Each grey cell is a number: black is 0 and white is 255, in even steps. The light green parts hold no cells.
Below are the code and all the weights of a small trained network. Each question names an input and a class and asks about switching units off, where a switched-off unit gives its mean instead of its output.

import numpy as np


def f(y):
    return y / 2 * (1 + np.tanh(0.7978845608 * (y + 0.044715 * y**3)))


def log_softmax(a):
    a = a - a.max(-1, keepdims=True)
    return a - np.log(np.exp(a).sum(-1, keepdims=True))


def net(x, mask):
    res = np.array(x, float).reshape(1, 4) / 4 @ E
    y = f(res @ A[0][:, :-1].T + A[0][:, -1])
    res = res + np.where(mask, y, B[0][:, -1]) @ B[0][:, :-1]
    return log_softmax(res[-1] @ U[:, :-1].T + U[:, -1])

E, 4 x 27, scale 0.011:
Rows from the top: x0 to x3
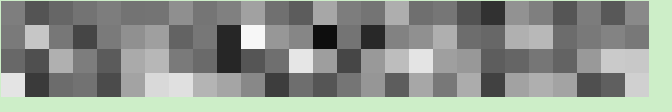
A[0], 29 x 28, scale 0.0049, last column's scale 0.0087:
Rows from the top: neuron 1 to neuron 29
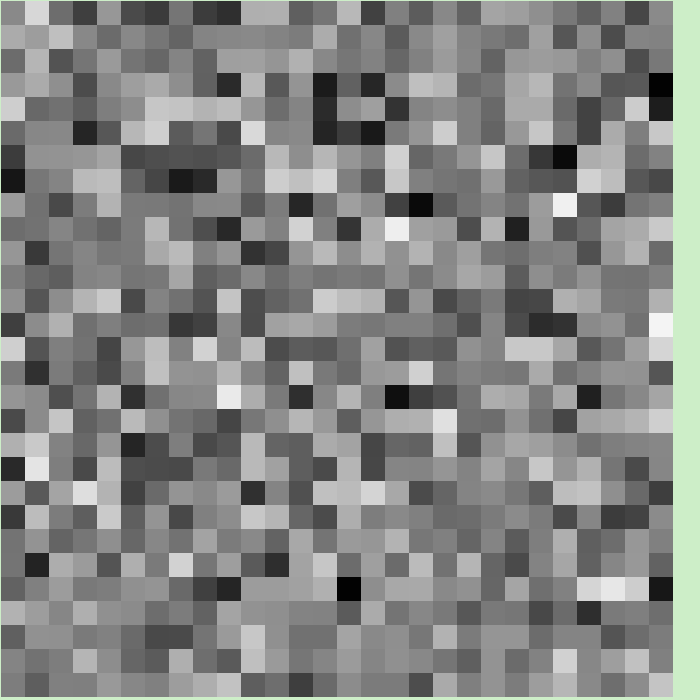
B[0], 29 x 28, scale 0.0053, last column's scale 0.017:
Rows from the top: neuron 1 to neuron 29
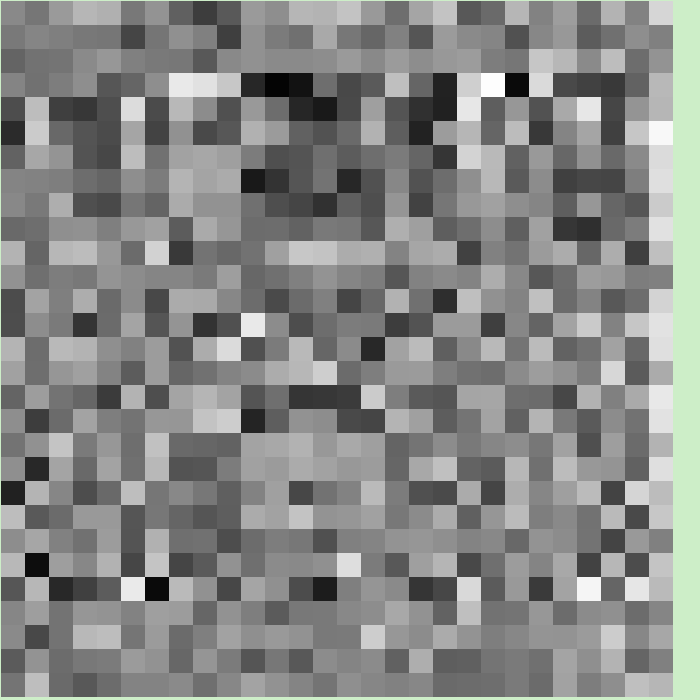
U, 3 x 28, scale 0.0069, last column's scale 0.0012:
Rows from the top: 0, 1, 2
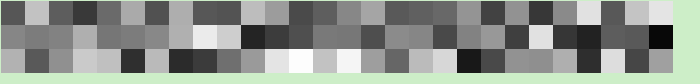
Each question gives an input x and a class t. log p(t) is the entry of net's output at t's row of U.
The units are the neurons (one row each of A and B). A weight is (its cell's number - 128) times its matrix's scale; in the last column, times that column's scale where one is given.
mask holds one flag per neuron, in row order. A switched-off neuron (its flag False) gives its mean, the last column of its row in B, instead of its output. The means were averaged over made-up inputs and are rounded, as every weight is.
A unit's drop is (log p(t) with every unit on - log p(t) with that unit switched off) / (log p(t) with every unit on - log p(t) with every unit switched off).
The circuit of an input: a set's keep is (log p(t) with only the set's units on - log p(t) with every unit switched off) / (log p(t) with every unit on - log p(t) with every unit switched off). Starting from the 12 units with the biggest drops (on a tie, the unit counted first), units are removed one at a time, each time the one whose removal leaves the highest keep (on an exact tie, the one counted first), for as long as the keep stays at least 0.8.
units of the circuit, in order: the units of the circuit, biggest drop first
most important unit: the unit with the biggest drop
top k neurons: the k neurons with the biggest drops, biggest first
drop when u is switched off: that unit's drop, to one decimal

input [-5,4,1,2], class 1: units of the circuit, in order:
[neuron 14]
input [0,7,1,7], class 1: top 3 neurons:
[neuron 4; neuron 15; neuron 14]
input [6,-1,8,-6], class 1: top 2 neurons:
[neuron 18; neuron 8]
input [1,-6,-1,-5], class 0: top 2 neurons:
[neuron 14; neuron 21]
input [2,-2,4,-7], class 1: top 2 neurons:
[neuron 8; neuron 6]
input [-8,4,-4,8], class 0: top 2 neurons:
[neuron 5; neuron 6]
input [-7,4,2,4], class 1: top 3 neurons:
[neuron 14; neuron 4; neuron 15]
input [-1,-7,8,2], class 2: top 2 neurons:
[neuron 24; neuron 11]
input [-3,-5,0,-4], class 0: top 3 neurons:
[neuron 14; neuron 21; neuron 15]
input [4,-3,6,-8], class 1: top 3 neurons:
[neuron 8; neuron 18; neuron 6]
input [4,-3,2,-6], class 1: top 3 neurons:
[neuron 8; neuron 6; neuron 5]
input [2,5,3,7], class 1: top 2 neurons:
[neuron 4; neuron 15]
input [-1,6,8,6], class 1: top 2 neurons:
[neuron 4; neuron 18]
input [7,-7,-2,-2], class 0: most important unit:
neuron 21
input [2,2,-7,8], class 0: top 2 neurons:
[neuron 5; neuron 18]
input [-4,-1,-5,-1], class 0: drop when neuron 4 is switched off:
0.2
